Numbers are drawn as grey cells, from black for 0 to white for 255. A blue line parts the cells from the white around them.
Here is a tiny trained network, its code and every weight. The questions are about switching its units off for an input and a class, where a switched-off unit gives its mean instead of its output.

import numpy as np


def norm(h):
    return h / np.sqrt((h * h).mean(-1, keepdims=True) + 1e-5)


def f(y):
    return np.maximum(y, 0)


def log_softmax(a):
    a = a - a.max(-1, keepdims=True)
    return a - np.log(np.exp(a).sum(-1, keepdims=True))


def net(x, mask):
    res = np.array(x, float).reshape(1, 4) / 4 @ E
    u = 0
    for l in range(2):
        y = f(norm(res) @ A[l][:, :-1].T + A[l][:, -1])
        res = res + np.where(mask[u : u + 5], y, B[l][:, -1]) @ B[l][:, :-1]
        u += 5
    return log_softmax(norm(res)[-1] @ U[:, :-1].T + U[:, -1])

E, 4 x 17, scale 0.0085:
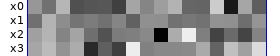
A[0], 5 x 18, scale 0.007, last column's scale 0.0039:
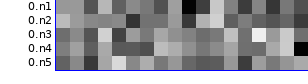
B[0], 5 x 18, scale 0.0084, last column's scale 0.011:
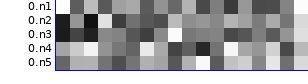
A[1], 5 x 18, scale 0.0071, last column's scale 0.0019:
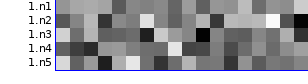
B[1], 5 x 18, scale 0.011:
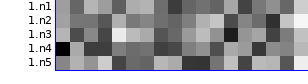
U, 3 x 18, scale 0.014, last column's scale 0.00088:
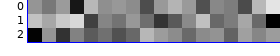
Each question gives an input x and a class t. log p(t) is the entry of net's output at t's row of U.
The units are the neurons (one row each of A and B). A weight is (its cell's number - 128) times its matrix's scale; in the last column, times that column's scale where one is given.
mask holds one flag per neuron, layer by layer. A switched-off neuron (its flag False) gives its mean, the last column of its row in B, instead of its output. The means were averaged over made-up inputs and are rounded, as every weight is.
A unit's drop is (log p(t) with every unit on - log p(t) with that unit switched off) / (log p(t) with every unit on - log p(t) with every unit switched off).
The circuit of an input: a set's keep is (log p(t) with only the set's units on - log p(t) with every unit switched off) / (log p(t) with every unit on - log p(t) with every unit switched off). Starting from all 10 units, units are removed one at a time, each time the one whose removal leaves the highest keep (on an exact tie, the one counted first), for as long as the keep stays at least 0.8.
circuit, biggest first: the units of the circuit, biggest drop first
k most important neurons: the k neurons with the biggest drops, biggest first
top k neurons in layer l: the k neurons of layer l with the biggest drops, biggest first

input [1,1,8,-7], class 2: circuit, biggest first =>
0.n2
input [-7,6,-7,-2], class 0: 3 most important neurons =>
0.n5, 1.n2, 0.n2
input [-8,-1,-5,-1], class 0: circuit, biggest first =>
0.n5, 1.n2
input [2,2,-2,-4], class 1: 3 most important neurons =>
0.n2, 1.n5, 0.n3
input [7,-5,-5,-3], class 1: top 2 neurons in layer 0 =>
0.n3, 0.n5
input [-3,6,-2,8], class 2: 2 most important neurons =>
0.n3, 0.n1
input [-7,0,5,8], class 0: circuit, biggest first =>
0.n1, 1.n3
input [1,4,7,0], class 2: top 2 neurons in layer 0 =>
0.n2, 0.n5
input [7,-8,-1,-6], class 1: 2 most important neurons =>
0.n3, 0.n2
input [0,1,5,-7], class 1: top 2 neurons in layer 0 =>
0.n3, 0.n1
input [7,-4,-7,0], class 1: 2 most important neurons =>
0.n3, 1.n5
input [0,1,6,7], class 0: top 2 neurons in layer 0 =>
0.n1, 0.n5
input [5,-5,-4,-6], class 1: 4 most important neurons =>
1.n5, 0.n3, 0.n2, 0.n5
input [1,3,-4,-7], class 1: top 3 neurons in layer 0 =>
0.n2, 0.n3, 0.n5
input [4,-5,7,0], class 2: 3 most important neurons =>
0.n2, 0.n5, 0.n4
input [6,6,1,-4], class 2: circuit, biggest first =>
0.n1
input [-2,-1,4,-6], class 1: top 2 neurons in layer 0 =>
0.n1, 0.n3
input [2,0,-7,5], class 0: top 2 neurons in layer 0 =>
0.n2, 0.n4
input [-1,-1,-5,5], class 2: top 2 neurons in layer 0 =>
0.n3, 0.n1
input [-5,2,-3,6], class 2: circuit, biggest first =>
0.n3
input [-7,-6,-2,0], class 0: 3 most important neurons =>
0.n5, 0.n2, 1.n2
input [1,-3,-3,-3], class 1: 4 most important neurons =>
0.n2, 1.n5, 0.n3, 0.n5
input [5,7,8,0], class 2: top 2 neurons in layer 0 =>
0.n2, 0.n5
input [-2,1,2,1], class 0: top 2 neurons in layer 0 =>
0.n1, 0.n3
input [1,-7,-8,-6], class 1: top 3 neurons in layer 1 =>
1.n5, 1.n3, 1.n4
